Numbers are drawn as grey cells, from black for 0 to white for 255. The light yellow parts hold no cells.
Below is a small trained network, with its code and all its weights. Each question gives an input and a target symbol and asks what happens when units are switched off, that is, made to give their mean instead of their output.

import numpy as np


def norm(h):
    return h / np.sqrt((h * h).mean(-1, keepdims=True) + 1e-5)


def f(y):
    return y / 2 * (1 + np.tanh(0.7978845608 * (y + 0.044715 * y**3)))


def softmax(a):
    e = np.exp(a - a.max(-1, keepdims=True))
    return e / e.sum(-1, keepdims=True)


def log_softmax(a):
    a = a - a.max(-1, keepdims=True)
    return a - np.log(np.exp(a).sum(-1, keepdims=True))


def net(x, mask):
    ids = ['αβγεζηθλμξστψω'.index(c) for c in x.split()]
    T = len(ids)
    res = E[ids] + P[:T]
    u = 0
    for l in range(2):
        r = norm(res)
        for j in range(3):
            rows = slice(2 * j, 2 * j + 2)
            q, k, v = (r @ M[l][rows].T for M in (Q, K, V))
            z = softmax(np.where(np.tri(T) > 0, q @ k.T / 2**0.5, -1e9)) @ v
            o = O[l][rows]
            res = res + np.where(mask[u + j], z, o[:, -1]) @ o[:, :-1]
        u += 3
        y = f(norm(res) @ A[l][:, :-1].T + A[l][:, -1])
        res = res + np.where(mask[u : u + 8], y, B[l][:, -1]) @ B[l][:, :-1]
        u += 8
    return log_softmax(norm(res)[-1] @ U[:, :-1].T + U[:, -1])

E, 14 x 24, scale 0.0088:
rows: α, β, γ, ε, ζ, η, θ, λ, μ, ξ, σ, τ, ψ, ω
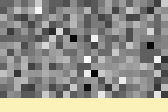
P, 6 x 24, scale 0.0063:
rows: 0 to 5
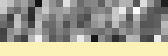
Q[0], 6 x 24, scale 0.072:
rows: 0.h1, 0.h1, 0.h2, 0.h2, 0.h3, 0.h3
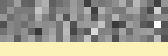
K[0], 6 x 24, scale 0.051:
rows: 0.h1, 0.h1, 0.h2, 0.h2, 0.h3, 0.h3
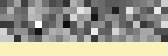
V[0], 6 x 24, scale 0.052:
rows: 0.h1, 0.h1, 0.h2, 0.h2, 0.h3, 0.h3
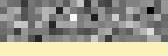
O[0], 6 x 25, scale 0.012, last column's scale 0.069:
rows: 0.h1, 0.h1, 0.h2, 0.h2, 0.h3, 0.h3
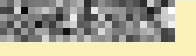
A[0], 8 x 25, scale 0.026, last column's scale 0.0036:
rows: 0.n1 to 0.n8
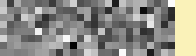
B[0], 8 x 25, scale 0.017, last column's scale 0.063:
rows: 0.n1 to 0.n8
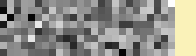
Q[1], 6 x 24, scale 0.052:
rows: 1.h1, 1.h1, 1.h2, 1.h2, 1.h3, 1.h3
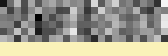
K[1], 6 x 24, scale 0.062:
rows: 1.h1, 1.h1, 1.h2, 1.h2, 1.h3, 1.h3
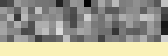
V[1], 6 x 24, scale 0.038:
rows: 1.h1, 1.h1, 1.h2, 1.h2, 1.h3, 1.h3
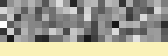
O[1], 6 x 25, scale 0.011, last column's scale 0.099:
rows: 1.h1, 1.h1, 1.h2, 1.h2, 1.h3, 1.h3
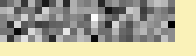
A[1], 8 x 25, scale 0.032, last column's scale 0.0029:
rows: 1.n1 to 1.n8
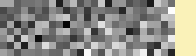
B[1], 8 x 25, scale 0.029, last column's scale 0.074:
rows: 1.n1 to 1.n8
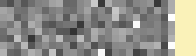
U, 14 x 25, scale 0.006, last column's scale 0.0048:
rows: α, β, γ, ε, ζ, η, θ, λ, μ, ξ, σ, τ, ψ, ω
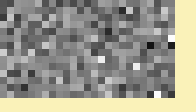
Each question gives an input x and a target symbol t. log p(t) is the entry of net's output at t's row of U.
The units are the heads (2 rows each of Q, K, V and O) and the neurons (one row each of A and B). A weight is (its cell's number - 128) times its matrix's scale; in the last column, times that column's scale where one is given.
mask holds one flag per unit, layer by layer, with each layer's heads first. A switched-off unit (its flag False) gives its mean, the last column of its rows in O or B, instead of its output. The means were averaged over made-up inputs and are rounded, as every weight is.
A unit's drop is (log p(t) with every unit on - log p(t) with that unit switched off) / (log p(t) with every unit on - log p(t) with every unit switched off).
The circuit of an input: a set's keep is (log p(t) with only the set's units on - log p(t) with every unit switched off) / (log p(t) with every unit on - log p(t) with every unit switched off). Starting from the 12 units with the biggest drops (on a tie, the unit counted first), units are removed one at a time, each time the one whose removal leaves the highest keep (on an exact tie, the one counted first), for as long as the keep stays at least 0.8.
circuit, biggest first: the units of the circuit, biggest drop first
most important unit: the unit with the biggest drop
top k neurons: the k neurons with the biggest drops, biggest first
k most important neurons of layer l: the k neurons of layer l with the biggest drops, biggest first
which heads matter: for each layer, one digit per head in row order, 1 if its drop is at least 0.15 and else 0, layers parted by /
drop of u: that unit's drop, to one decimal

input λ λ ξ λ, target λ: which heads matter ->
001 / 000
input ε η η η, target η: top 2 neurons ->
0.n7; 1.n3
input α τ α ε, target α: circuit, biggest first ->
0.h3
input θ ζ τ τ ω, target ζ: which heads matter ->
100 / 011
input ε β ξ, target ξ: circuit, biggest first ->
1.n4; 0.h3
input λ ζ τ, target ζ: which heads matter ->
100 / 000
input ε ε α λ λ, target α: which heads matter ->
001 / 100
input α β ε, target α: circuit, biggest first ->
0.h3; 1.h1; 1.n5
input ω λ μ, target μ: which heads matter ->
100 / 000
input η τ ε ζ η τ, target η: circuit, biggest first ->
0.h2; 1.h3
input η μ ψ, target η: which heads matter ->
010 / 000
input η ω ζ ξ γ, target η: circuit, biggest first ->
0.h2; 0.n7
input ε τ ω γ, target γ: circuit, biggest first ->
0.n4; 0.h1
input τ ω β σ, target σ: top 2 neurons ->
1.n1; 0.n6
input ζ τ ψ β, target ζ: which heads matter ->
100 / 010
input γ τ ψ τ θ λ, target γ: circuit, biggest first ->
1.h3; 0.h2
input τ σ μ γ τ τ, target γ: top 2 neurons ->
0.n2; 0.n4
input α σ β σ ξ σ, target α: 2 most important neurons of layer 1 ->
1.n8; 1.n5
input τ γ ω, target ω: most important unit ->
0.h1
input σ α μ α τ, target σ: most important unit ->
0.h2
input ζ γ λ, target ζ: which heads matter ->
100 / 010
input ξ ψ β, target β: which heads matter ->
110 / 000
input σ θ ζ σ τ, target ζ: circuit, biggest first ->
0.h1; 1.h2
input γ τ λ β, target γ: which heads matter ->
100 / 001
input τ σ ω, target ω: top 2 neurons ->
0.n8; 1.n7
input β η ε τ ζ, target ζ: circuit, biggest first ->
0.h1; 0.n3; 0.n4
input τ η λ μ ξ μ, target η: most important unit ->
0.h2
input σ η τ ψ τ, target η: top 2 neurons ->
1.n1; 1.n3
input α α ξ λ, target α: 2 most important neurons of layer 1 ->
1.n5; 1.n2
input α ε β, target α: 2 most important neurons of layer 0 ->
0.n5; 0.n4
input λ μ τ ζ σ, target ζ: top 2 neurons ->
0.n8; 0.n3
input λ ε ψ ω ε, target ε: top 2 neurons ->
1.n7; 0.n8
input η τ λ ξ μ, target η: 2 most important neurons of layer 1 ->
1.n8; 1.n6
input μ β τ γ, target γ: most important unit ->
0.h1
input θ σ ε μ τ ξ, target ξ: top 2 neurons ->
1.n4; 0.n1
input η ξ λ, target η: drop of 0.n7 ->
0.4
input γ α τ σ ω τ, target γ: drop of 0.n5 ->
0.1
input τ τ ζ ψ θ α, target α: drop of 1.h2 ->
-0.1
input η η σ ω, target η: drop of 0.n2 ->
0.0
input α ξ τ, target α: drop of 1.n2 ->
0.1
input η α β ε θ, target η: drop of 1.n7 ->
0.2
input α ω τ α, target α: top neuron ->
0.n8
